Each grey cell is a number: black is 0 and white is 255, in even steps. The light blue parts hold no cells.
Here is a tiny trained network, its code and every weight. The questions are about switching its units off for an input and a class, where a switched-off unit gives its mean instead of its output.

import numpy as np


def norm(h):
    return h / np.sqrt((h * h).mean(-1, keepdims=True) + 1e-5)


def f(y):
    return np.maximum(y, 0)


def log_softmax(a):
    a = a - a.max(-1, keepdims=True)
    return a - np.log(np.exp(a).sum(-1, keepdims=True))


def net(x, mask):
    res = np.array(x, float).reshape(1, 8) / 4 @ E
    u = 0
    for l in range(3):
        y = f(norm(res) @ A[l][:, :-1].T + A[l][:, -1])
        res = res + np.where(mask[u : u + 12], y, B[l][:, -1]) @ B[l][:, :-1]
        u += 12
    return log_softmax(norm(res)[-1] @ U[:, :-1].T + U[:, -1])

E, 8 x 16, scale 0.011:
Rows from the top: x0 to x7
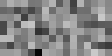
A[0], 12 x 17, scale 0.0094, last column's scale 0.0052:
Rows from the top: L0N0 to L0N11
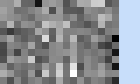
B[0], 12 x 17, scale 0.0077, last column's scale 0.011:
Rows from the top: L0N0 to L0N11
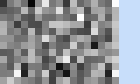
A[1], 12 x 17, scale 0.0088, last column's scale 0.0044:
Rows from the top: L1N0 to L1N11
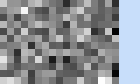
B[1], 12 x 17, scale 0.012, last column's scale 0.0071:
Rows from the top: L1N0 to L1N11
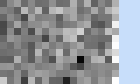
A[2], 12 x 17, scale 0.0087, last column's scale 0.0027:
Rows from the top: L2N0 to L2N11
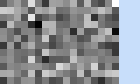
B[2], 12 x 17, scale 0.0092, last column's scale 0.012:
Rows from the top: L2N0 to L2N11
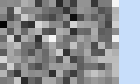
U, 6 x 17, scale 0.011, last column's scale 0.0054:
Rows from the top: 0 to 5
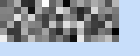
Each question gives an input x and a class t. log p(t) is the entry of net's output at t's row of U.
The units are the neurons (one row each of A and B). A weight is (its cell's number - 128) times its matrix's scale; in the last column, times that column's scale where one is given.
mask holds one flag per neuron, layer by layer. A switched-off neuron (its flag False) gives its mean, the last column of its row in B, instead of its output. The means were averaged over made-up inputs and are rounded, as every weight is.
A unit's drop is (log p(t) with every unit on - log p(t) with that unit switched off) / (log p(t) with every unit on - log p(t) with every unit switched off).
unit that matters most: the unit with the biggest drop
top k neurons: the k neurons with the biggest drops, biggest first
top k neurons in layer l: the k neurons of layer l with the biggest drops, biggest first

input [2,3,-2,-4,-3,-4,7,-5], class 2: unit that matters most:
L0N0
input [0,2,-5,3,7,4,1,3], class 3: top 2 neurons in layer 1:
L1N1, L1N11
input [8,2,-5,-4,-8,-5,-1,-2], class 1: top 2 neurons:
L0N10, L1N8
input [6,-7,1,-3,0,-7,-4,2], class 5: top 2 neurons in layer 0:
L0N10, L0N5
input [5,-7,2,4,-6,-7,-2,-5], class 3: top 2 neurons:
L0N10, L0N9
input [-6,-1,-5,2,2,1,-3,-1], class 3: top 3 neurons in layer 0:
L0N10, L0N6, L0N9
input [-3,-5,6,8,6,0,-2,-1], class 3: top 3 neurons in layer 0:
L0N8, L0N3, L0N4
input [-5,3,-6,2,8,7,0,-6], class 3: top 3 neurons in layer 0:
L0N10, L0N6, L0N9
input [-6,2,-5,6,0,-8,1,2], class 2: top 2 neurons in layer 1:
L1N2, L1N6
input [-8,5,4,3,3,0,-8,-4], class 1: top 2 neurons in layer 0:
L0N0, L0N10
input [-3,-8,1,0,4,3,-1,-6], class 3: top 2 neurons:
L0N10, L1N4
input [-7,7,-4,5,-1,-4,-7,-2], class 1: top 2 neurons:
L0N4, L2N0
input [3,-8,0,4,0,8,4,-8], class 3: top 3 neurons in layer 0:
L0N10, L0N4, L0N9
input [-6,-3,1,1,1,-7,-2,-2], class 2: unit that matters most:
L0N4
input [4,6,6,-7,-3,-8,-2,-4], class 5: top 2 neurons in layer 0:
L0N0, L0N10
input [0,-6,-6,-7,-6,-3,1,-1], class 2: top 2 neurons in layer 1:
L1N0, L1N5
